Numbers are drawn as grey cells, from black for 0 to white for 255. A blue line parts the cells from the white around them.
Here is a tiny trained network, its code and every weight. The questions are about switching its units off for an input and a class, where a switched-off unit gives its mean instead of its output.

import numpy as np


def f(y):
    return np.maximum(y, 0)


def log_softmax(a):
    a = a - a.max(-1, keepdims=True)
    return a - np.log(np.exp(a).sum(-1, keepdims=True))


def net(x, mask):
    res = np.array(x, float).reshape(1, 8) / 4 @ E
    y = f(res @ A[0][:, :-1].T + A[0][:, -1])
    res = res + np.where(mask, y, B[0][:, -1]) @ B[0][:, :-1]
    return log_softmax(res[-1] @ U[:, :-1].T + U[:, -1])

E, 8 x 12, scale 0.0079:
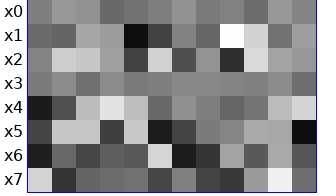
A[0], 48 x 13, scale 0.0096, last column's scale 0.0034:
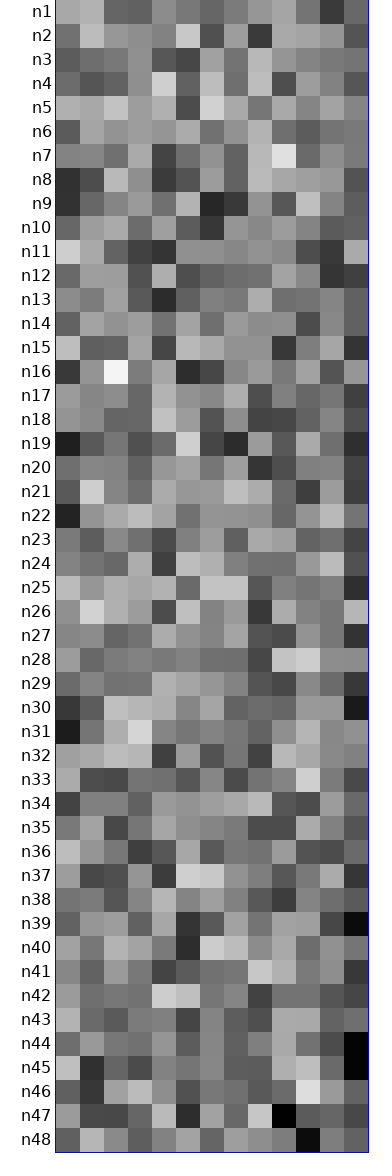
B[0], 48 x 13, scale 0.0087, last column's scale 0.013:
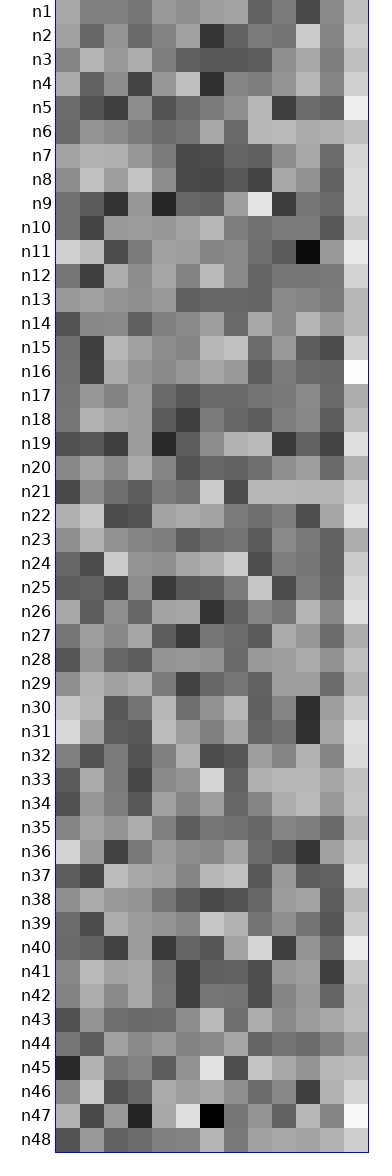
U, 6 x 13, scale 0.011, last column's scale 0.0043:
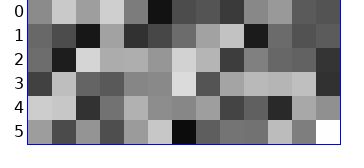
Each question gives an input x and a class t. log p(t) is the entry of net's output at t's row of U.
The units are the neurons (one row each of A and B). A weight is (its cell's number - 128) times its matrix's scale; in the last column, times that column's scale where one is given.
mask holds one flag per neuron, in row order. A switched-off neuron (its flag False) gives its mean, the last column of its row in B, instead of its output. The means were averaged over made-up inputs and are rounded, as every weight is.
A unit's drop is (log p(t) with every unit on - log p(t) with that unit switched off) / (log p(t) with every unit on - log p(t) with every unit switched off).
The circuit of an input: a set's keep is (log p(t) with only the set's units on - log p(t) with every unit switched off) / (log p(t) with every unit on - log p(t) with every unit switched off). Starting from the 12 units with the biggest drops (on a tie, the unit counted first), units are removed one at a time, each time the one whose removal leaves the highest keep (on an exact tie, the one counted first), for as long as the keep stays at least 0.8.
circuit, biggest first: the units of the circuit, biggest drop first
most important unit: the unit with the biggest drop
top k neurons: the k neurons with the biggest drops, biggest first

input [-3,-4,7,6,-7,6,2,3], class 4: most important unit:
n36
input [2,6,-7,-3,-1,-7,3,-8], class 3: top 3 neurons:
n34, n21, n48
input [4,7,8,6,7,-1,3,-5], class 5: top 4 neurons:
n32, n26, n2, n31
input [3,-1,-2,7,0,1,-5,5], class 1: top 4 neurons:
n5, n40, n25, n21
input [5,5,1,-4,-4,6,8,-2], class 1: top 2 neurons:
n19, n9
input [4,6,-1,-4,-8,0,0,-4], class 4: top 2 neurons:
n11, n36
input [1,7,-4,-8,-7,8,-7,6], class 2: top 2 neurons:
n39, n12
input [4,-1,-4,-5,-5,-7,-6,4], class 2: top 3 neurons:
n37, n15, n9
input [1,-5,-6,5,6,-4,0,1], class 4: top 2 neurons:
n30, n46
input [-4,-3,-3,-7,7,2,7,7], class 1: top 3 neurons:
n9, n19, n21
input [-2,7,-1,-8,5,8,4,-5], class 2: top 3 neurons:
n16, n10, n39
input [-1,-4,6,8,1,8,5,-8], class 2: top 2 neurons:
n16, n10
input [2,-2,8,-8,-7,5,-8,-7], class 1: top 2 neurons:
n5, n25
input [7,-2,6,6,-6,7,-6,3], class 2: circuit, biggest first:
n39
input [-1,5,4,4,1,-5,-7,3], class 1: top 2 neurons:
n40, n5
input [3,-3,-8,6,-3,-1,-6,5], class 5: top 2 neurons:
n47, n4
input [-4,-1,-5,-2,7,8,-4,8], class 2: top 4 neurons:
n16, n39, n12, n21
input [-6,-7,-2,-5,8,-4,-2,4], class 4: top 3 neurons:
n46, n30, n31
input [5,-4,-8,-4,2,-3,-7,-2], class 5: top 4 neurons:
n47, n4, n19, n9
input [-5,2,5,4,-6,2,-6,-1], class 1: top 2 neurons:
n40, n5
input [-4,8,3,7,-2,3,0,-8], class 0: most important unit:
n7
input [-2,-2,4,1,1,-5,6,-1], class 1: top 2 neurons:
n9, n19
